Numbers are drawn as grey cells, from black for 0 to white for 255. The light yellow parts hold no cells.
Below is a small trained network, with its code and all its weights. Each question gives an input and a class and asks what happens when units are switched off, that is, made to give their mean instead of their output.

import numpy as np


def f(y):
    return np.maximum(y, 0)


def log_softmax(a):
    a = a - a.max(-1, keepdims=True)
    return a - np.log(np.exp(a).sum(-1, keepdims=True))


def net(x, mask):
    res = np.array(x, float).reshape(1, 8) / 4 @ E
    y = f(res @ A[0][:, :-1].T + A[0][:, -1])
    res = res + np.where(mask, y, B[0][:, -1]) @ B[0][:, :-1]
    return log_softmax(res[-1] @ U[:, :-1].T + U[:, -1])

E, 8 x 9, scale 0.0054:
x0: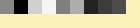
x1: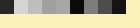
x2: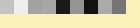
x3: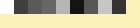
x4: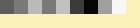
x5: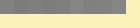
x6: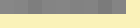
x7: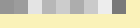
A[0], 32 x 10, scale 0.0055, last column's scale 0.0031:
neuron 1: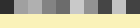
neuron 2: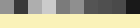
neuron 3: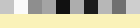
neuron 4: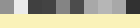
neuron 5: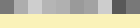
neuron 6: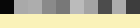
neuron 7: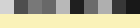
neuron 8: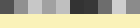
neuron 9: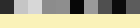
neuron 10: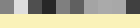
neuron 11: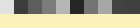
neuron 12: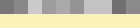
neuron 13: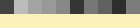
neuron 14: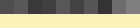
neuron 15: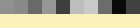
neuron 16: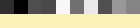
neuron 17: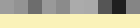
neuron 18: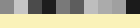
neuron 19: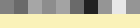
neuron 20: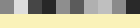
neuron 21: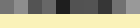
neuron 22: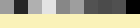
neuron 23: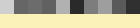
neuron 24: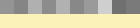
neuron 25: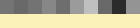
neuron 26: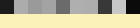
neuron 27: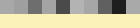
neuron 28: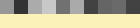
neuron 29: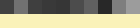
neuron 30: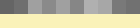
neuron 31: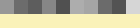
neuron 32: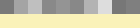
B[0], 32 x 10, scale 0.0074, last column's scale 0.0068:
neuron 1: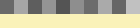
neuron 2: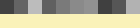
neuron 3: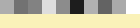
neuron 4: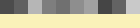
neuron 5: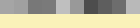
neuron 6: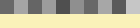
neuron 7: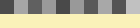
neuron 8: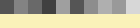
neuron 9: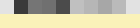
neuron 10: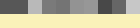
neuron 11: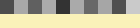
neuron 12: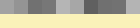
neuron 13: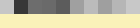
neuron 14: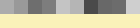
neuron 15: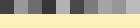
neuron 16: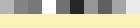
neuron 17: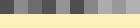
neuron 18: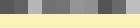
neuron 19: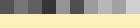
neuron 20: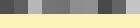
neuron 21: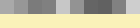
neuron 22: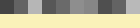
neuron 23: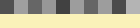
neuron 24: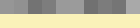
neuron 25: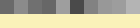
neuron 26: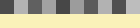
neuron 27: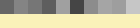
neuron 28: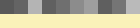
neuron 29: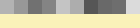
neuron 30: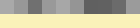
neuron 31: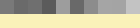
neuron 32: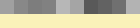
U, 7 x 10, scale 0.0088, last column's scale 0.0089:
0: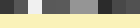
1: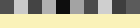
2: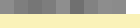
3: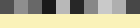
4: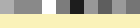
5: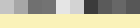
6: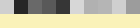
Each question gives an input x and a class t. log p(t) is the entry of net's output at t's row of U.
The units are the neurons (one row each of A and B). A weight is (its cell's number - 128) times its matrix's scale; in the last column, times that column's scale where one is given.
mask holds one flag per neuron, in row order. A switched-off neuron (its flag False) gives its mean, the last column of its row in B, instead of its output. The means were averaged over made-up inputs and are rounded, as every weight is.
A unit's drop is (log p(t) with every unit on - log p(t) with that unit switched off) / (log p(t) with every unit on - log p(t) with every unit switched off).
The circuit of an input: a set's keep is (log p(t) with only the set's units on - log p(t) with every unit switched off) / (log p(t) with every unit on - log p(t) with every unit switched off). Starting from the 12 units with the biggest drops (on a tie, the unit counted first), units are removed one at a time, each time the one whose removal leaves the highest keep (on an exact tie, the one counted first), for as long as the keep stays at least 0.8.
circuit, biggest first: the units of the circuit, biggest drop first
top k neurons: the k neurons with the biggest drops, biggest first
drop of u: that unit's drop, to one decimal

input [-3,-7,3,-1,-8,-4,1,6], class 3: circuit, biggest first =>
neuron 15; neuron 27; neuron 9
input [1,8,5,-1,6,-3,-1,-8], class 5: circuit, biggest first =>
neuron 29; neuron 14
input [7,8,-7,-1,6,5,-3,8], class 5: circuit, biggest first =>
neuron 5
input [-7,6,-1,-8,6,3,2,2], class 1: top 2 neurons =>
neuron 26; neuron 6
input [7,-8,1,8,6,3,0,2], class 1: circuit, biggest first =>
neuron 11; neuron 7
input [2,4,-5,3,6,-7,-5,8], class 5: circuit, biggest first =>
neuron 5; neuron 12
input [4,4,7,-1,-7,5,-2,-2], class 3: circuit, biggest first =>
neuron 15; neuron 27; neuron 17
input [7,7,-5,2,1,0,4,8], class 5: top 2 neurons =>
neuron 5; neuron 12
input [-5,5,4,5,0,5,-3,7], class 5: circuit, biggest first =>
neuron 5; neuron 32
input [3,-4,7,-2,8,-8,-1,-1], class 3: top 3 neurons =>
neuron 19; neuron 8; neuron 16
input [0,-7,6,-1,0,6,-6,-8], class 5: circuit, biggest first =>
neuron 21; neuron 29
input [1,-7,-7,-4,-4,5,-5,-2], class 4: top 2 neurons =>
neuron 16; neuron 9
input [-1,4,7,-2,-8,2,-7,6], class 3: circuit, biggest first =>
neuron 15; neuron 27
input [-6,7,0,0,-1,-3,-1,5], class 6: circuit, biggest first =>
neuron 9
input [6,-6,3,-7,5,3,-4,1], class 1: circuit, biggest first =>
neuron 1; neuron 26
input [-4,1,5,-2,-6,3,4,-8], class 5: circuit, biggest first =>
neuron 29; neuron 21
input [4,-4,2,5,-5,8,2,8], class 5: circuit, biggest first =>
neuron 5; neuron 12
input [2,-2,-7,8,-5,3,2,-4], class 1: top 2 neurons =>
neuron 11; neuron 7
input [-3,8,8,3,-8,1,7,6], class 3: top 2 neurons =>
neuron 15; neuron 27
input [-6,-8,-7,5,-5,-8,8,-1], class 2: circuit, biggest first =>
neuron 9
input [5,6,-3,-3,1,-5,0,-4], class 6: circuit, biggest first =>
neuron 9; neuron 13
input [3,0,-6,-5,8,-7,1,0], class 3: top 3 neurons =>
neuron 8; neuron 19; neuron 3
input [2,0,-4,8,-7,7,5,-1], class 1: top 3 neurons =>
neuron 11; neuron 7; neuron 23
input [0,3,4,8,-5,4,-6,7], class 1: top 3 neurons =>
neuron 11; neuron 7; neuron 23
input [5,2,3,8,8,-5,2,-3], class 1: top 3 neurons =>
neuron 11; neuron 7; neuron 23
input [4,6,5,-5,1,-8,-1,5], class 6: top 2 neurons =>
neuron 9; neuron 13
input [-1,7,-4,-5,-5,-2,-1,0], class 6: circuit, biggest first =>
neuron 9
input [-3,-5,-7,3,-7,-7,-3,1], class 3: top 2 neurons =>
neuron 15; neuron 3
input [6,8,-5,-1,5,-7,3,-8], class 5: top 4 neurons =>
neuron 14; neuron 29; neuron 21; neuron 3
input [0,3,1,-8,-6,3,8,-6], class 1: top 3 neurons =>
neuron 26; neuron 6; neuron 1
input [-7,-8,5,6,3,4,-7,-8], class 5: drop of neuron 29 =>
0.5
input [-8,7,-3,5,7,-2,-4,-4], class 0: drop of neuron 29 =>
0.0
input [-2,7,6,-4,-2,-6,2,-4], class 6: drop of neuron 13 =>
0.4
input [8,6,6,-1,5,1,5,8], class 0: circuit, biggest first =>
neuron 22
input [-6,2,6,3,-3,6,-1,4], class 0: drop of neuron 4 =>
0.3
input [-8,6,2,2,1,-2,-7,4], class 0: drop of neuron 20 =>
0.1
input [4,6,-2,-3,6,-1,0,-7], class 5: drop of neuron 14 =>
0.5
